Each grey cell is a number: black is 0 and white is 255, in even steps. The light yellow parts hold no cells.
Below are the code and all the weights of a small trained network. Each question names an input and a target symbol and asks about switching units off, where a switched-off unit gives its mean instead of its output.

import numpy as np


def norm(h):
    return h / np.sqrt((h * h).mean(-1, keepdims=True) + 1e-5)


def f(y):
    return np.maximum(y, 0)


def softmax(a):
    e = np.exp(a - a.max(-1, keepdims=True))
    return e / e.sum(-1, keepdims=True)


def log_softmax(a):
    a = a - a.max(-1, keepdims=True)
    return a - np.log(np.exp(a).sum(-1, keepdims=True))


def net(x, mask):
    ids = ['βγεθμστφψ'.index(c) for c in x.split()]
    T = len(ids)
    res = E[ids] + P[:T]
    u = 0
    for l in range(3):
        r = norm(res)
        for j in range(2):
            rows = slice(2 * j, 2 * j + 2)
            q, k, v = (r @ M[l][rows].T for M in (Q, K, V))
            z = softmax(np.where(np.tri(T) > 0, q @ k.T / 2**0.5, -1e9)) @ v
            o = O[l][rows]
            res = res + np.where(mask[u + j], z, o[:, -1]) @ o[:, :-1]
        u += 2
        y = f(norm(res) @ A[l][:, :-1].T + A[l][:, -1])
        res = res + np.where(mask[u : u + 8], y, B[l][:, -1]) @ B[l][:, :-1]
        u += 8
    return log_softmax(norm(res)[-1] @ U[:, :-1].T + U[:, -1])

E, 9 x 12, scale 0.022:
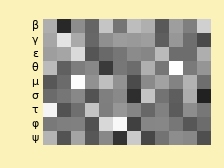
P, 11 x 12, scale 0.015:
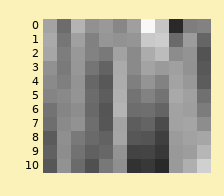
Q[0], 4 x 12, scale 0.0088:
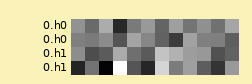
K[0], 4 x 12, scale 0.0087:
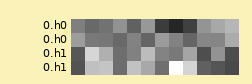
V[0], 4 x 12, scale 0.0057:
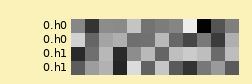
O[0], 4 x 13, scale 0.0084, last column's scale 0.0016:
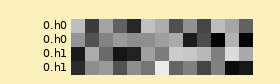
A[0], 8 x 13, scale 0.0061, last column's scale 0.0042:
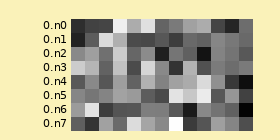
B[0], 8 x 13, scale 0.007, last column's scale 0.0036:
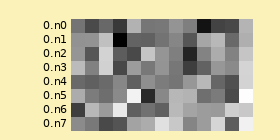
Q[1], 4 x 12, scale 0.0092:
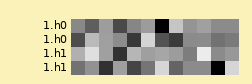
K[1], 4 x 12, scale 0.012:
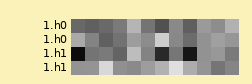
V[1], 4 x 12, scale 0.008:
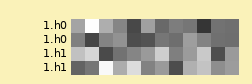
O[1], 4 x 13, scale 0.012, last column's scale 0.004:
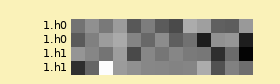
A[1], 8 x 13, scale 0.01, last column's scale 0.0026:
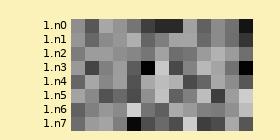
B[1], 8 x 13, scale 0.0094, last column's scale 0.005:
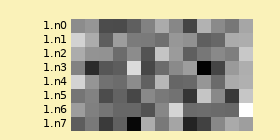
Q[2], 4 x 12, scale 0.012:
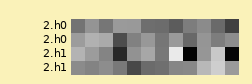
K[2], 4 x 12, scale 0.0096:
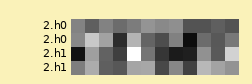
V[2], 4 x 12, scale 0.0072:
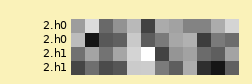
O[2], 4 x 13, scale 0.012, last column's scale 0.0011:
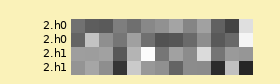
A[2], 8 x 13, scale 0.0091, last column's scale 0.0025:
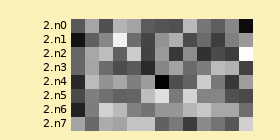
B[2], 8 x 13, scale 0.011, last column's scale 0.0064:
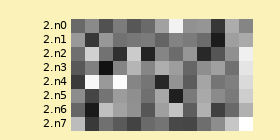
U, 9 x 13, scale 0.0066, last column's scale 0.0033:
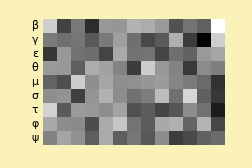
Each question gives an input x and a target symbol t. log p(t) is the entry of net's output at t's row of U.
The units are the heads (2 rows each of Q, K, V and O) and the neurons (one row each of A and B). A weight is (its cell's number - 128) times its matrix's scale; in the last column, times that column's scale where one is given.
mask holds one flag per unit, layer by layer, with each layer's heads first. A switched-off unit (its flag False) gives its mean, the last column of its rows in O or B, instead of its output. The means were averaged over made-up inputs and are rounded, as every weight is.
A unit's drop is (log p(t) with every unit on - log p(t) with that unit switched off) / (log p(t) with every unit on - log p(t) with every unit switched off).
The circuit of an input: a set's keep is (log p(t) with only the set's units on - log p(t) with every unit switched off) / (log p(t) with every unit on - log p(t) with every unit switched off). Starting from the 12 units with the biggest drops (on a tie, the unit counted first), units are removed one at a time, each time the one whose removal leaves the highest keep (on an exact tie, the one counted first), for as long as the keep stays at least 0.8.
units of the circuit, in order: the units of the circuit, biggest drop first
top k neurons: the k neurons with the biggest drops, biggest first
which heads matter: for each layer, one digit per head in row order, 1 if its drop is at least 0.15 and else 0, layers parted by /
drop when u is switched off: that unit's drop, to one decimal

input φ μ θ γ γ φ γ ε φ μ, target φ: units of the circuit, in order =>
[2.h1]
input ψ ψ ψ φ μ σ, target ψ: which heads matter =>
01 / 00 / 10
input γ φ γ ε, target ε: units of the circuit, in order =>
[1.n7 0.h1]
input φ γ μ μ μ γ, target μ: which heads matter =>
00 / 01 / 10
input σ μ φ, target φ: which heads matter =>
10 / 00 / 01
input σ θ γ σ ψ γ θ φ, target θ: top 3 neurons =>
[1.n6 0.n5 1.n3]
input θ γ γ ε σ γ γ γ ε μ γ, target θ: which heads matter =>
11 / 00 / 00
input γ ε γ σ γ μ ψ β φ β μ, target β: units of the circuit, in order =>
[1.h0 2.n4]
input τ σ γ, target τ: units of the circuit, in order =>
[0.h1 2.n7]
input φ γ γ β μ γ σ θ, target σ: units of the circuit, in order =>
[1.h1 2.h1]
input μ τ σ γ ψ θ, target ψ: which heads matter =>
01 / 00 / 00
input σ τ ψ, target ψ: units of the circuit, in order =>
[2.n2 2.h0]
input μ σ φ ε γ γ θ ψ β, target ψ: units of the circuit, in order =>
[2.h1 0.h1 1.n3 2.n2]
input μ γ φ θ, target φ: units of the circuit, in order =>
[2.h1]
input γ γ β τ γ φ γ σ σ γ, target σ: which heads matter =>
10 / 01 / 01
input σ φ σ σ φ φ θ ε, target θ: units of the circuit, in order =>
[0.h0 0.h1]
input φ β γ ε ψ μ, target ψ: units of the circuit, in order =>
[0.h1 2.n2]
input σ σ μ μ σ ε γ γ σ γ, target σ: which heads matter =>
00 / 01 / 10
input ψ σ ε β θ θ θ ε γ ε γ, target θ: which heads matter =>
10 / 00 / 00
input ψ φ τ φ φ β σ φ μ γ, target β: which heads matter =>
00 / 10 / 10
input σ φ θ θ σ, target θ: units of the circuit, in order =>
[0.h1 0.h0]
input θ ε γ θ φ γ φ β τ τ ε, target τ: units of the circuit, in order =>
[0.h1]
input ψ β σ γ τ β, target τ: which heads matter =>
11 / 00 / 00
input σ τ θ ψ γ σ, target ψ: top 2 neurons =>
[2.n2 1.n3]
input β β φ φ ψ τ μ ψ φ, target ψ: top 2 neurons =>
[1.n3 2.n2]
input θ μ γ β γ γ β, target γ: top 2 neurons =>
[1.n5 0.n7]
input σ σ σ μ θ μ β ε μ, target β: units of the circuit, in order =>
[1.h0]
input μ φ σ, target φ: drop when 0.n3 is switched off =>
0.0
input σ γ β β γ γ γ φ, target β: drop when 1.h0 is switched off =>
0.5
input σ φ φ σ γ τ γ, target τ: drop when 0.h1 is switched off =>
0.8
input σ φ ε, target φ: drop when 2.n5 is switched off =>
0.1
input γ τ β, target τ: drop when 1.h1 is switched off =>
0.1
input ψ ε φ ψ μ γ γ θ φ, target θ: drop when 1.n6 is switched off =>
0.2
